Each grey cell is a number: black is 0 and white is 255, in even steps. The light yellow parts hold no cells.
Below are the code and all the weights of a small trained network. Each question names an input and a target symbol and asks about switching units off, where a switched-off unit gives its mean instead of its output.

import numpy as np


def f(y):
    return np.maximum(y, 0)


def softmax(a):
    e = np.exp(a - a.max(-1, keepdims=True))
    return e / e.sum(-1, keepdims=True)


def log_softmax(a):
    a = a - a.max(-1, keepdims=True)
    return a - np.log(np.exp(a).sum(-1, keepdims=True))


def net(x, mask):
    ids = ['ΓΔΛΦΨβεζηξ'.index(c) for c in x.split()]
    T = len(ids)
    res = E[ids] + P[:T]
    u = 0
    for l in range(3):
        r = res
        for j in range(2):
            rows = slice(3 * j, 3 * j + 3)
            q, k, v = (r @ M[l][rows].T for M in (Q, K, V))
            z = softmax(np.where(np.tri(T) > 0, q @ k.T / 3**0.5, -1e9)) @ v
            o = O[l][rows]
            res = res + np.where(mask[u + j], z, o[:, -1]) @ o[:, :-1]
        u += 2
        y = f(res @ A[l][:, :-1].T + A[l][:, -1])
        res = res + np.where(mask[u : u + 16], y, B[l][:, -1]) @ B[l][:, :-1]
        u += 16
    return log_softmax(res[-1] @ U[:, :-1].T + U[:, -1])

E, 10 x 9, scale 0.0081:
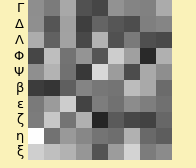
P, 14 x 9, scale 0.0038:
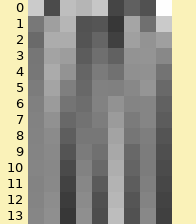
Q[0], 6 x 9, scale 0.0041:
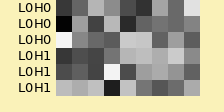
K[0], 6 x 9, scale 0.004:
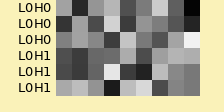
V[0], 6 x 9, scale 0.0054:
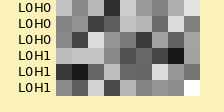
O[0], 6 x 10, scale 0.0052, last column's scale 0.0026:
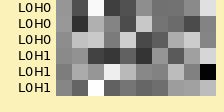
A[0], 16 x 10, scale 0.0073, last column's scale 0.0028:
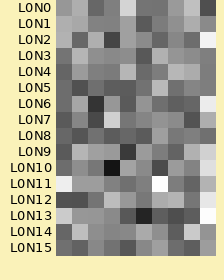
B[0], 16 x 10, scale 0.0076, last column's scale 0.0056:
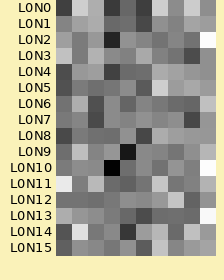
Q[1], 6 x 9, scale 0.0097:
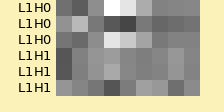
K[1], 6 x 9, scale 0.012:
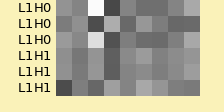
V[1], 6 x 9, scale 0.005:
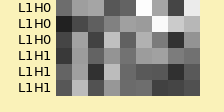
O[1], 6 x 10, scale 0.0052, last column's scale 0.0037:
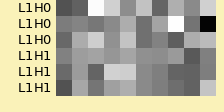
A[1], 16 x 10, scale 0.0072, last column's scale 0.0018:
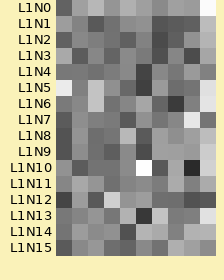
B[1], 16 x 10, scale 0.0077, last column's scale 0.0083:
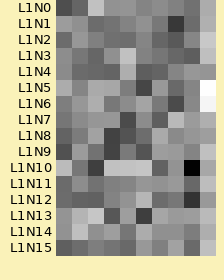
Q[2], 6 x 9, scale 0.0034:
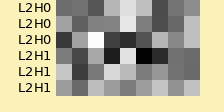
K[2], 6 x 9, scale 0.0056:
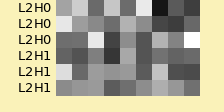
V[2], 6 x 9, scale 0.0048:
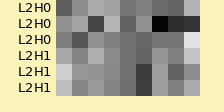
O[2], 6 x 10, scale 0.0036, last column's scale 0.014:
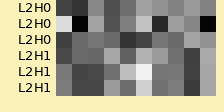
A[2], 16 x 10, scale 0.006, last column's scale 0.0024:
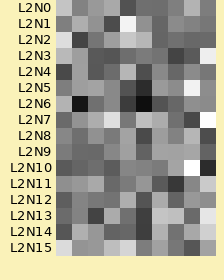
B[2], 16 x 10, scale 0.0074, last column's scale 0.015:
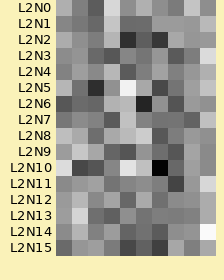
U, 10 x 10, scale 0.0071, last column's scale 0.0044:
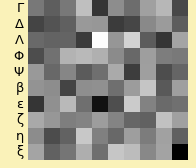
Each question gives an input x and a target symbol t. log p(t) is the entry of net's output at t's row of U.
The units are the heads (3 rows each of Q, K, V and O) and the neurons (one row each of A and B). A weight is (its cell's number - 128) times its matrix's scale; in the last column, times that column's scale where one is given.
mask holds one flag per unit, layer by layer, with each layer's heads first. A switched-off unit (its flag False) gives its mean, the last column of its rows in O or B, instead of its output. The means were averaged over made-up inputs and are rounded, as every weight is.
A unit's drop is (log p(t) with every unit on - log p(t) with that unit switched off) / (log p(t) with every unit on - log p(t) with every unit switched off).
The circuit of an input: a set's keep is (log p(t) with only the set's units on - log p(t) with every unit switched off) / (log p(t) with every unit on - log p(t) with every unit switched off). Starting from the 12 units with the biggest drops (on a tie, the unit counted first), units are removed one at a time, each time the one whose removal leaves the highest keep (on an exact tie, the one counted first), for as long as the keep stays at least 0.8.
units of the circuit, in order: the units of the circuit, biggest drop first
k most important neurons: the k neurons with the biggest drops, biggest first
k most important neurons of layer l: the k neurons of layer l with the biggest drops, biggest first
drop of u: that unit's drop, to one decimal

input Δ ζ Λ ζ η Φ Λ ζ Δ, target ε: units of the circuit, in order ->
(L2N5)
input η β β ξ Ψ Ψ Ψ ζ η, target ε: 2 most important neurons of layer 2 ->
(L2N15; L2N5)
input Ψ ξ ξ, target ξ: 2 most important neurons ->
(L2N0; L0N11)
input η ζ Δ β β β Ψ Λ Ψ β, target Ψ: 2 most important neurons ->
(L0N10; L1N10)
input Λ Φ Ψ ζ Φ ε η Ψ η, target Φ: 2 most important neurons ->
(L0N14; L2N15)
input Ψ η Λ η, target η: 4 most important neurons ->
(L2N6; L1N5; L0N11; L2N0)
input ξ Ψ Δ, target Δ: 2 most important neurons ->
(L2N6; L0N11)
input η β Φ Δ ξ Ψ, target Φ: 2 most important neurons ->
(L0N14; L1N0)
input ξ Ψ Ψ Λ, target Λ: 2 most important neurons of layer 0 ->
(L0N9; L0N2)
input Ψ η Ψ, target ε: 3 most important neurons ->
(L2N5; L1N10; L0N2)
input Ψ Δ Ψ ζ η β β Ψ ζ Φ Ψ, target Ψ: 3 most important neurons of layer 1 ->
(L1N10; L1N9; L1N13)
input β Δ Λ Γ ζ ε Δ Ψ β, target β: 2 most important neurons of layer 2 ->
(L2N13; L2N11)
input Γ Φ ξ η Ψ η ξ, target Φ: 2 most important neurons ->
(L0N14; L2N7)
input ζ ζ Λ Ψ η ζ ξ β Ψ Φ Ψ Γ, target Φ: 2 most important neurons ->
(L0N6; L0N14)
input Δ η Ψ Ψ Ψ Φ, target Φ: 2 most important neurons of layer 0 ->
(L0N14; L0N13)
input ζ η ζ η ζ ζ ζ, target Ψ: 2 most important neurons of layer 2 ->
(L2N2; L2N5)
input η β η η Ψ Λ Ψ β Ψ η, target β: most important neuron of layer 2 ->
(L2N15)
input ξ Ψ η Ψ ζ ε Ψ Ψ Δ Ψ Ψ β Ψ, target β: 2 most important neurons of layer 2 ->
(L2N1; L2N11)
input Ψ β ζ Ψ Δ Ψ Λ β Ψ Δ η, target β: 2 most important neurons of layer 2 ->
(L2N11; L2N15)
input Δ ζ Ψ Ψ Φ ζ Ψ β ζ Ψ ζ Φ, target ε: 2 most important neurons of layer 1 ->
(L1N12; L1N10)
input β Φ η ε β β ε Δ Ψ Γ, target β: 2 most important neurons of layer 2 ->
(L2N5; L2N11)
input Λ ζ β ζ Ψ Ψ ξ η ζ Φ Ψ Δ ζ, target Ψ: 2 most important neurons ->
(L1N12; L0N6)
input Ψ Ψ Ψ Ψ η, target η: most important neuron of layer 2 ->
(L2N6)
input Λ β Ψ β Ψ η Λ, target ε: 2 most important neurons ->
(L2N5; L1N3)
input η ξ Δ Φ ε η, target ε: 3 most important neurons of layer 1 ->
(L1N5; L1N10; L1N13)
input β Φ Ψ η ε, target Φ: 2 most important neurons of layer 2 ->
(L2N5; L2N3)
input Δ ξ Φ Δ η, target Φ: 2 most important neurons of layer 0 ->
(L0N14; L0N9)
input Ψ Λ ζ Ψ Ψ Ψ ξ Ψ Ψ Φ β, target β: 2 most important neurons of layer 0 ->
(L0N12; L0N7)
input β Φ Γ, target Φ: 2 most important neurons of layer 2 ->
(L2N5; L2N3)
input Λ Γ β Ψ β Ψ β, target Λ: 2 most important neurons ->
(L0N10; L1N10)
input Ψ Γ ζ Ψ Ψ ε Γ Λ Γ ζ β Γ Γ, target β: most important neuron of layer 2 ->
(L2N11)
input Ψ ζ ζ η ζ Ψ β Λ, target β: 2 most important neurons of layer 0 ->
(L0N13; L0N12)
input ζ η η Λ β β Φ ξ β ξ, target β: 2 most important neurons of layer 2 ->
(L2N11; L2N7)
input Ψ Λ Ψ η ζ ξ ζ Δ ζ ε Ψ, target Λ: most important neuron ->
(L2N14)
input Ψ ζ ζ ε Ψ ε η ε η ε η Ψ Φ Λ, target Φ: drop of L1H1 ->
0.2
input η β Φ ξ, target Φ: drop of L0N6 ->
0.1
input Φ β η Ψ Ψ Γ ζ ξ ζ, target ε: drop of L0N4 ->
0.0
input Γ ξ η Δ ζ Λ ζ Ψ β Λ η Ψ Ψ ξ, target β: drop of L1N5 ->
-0.1
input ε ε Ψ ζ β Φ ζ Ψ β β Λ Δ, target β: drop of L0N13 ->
0.1
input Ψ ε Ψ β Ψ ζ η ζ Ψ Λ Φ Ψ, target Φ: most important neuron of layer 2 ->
(L2N1)
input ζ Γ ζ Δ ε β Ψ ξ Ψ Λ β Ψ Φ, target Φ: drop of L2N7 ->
0.2
